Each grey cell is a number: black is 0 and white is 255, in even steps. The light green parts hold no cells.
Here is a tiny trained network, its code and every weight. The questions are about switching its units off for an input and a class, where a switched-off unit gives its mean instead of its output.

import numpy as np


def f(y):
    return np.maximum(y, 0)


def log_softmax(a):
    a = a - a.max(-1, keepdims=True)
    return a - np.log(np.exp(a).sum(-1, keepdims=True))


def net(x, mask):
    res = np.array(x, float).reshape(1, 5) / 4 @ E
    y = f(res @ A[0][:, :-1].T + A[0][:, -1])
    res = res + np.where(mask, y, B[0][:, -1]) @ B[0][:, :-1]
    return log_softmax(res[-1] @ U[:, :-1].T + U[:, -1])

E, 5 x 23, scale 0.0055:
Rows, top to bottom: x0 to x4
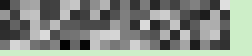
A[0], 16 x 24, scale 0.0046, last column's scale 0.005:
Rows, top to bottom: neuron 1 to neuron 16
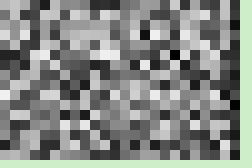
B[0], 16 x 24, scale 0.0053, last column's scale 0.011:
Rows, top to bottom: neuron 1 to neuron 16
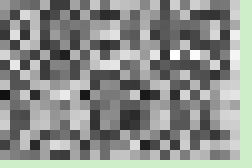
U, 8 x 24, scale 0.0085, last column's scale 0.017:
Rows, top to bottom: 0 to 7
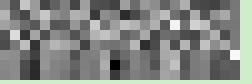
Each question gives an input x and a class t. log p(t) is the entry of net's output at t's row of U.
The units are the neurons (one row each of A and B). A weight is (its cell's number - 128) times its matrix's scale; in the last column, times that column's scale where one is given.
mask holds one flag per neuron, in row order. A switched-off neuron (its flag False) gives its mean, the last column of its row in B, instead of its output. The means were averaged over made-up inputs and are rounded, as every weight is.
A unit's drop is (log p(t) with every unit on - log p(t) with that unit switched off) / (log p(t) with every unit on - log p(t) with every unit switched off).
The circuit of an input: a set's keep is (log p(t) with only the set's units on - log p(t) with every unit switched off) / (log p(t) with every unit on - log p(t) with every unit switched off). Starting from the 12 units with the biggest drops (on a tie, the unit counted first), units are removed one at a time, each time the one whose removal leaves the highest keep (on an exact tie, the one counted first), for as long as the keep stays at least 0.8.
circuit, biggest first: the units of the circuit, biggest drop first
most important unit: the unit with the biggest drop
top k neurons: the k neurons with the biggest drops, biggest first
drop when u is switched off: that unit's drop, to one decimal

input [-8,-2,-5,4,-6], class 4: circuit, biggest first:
(neuron 10)
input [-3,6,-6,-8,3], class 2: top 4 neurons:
(neuron 1; neuron 16; neuron 2; neuron 5)
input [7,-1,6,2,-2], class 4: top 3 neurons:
(neuron 15; neuron 4; neuron 3)
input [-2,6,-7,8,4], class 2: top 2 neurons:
(neuron 6; neuron 7)
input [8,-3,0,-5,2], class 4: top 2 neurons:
(neuron 15; neuron 6)
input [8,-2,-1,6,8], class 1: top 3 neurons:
(neuron 12; neuron 9; neuron 10)
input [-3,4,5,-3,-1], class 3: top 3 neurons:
(neuron 7; neuron 2; neuron 6)
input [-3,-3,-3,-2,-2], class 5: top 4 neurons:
(neuron 7; neuron 15; neuron 8; neuron 14)
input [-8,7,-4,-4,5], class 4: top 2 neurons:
(neuron 10; neuron 2)
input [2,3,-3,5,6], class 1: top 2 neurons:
(neuron 12; neuron 9)
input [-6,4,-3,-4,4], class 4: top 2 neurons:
(neuron 10; neuron 6)
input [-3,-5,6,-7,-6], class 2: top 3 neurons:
(neuron 1; neuron 16; neuron 12)
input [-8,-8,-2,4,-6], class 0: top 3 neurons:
(neuron 2; neuron 5; neuron 15)
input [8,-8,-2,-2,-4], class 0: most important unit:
neuron 2
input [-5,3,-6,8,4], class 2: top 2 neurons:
(neuron 6; neuron 7)
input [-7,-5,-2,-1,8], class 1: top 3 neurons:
(neuron 12; neuron 9; neuron 15)
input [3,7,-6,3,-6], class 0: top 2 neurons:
(neuron 8; neuron 14)
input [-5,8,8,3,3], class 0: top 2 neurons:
(neuron 14; neuron 8)
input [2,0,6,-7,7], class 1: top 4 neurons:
(neuron 12; neuron 9; neuron 6; neuron 4)
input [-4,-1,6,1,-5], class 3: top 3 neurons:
(neuron 7; neuron 12; neuron 9)
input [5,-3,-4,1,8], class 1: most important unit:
neuron 12
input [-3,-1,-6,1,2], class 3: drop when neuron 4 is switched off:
0.3
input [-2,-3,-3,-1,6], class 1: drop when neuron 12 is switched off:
0.1
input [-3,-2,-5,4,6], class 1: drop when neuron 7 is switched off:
0.2
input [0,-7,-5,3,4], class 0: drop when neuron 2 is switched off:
0.4
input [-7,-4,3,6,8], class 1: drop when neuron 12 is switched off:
0.7
